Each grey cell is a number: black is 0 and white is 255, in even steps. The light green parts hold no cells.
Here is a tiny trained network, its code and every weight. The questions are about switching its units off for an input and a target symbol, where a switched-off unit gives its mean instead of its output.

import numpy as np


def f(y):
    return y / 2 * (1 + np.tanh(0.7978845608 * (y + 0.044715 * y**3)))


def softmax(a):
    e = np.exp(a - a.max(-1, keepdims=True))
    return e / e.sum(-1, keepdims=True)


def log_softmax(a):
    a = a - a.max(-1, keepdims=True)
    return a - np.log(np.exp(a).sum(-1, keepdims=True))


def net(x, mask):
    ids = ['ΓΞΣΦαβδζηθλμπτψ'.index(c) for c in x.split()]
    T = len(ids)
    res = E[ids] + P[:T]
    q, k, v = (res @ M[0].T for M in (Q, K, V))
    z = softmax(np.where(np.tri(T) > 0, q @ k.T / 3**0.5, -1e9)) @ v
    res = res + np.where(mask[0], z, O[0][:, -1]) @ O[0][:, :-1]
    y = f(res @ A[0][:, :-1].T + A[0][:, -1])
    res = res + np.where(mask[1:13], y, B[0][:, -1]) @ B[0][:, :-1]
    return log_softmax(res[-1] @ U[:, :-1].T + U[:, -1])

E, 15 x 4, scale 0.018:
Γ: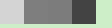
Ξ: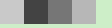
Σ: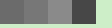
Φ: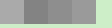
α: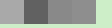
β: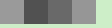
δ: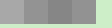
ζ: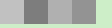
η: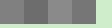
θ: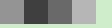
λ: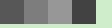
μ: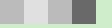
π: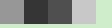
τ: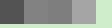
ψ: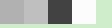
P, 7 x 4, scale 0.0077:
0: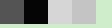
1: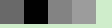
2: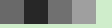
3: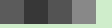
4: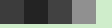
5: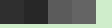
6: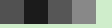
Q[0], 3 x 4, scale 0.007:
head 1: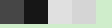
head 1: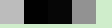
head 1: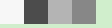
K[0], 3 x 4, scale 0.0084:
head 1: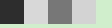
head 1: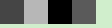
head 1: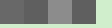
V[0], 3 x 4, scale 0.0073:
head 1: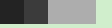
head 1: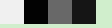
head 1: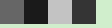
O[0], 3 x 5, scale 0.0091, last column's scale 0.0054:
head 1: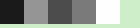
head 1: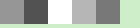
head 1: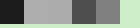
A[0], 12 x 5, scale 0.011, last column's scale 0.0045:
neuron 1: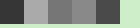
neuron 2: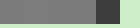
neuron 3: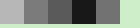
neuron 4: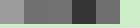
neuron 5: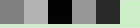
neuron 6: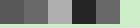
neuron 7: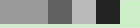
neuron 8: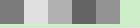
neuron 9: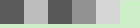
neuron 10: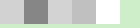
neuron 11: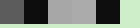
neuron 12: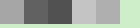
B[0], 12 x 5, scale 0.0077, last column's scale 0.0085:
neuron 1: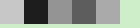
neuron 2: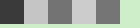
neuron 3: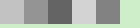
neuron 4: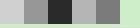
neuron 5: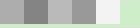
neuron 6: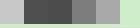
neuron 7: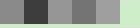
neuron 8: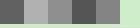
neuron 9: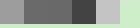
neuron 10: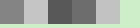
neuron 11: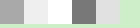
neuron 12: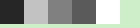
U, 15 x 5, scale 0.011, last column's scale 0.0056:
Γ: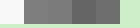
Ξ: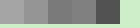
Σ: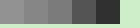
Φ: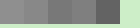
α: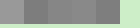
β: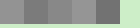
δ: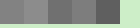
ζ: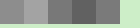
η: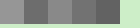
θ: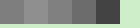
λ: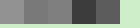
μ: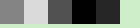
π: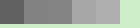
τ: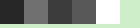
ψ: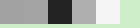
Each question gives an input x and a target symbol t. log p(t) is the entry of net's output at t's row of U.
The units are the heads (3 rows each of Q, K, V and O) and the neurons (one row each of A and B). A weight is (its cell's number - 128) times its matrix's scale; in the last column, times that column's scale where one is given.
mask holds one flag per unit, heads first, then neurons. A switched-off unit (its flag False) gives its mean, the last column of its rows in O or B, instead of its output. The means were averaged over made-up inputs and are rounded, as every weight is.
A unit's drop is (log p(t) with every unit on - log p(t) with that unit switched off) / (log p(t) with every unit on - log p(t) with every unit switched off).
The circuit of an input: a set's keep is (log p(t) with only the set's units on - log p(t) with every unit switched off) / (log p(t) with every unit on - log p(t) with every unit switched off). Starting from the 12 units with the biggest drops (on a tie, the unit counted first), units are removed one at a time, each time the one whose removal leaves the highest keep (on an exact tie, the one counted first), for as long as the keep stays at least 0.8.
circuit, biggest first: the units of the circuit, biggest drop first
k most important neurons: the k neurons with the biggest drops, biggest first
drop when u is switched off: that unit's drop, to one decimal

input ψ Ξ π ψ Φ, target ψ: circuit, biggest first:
[head 1; neuron 11]
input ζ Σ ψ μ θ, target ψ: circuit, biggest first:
[head 1]
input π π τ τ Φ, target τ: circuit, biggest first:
[neuron 11; head 1]
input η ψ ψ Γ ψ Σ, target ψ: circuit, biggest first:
[head 1; neuron 3; neuron 4]
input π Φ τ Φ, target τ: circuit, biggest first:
[neuron 11; neuron 5]
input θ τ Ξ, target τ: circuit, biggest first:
[head 1; neuron 12]
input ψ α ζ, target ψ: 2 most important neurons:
[neuron 11; neuron 10]
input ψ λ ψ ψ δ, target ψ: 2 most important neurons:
[neuron 11; neuron 3]
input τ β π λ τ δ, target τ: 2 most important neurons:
[neuron 11; neuron 5]
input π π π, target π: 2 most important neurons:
[neuron 11; neuron 9]
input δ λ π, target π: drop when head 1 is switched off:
0.3
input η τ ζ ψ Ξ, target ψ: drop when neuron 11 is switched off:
0.1
